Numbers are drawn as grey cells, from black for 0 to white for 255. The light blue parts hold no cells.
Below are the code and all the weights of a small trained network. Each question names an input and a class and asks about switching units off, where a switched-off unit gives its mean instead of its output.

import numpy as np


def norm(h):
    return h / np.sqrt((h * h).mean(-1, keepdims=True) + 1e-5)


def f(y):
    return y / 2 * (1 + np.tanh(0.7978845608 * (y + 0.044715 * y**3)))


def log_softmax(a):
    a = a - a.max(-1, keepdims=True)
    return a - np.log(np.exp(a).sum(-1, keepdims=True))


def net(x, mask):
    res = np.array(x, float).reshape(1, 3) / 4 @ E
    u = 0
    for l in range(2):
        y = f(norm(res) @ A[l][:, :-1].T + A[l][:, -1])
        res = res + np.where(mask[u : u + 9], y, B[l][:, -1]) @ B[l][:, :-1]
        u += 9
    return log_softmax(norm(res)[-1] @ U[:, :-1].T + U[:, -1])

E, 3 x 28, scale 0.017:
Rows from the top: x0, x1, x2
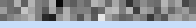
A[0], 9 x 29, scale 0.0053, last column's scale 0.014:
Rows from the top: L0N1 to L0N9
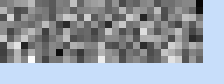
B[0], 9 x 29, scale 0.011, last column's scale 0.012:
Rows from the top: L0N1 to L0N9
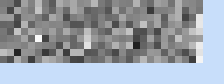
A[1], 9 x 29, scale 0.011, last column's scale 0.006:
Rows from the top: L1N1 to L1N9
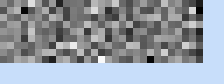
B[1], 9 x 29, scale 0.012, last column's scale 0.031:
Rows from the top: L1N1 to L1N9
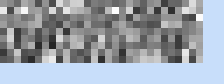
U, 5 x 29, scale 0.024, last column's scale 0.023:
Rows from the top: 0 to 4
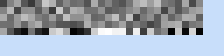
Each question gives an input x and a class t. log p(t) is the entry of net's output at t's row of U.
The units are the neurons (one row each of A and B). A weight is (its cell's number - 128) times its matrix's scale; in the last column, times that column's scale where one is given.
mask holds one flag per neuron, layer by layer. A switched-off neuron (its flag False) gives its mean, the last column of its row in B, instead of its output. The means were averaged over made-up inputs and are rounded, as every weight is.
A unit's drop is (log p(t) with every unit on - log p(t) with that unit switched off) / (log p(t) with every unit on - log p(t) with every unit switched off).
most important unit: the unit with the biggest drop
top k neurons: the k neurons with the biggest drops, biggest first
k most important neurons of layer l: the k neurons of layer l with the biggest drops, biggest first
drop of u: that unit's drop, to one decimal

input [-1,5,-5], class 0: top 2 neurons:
L0N7, L1N2
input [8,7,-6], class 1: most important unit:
L1N1
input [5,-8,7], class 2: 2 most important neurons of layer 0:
L0N7, L0N4
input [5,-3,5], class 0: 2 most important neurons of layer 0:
L0N9, L0N3
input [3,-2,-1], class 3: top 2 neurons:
L0N4, L1N1
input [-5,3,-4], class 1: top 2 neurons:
L0N9, L1N9
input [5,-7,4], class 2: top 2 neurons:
L1N2, L0N7
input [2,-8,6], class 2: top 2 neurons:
L1N2, L0N7
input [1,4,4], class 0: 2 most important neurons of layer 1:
L1N9, L1N2
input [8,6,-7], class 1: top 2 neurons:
L1N1, L0N9
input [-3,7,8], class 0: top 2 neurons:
L1N9, L0N7
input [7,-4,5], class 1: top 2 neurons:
L0N8, L1N6
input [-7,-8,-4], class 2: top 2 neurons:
L1N2, L0N8
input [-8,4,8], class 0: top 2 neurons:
L1N9, L0N8
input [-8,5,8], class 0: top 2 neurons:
L1N9, L0N8
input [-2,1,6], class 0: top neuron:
L1N9
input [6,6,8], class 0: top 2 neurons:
L1N9, L0N9
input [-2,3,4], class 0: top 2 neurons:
L0N7, L1N9
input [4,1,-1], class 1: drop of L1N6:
0.0
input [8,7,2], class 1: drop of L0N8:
0.4
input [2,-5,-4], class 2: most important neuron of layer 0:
L0N9
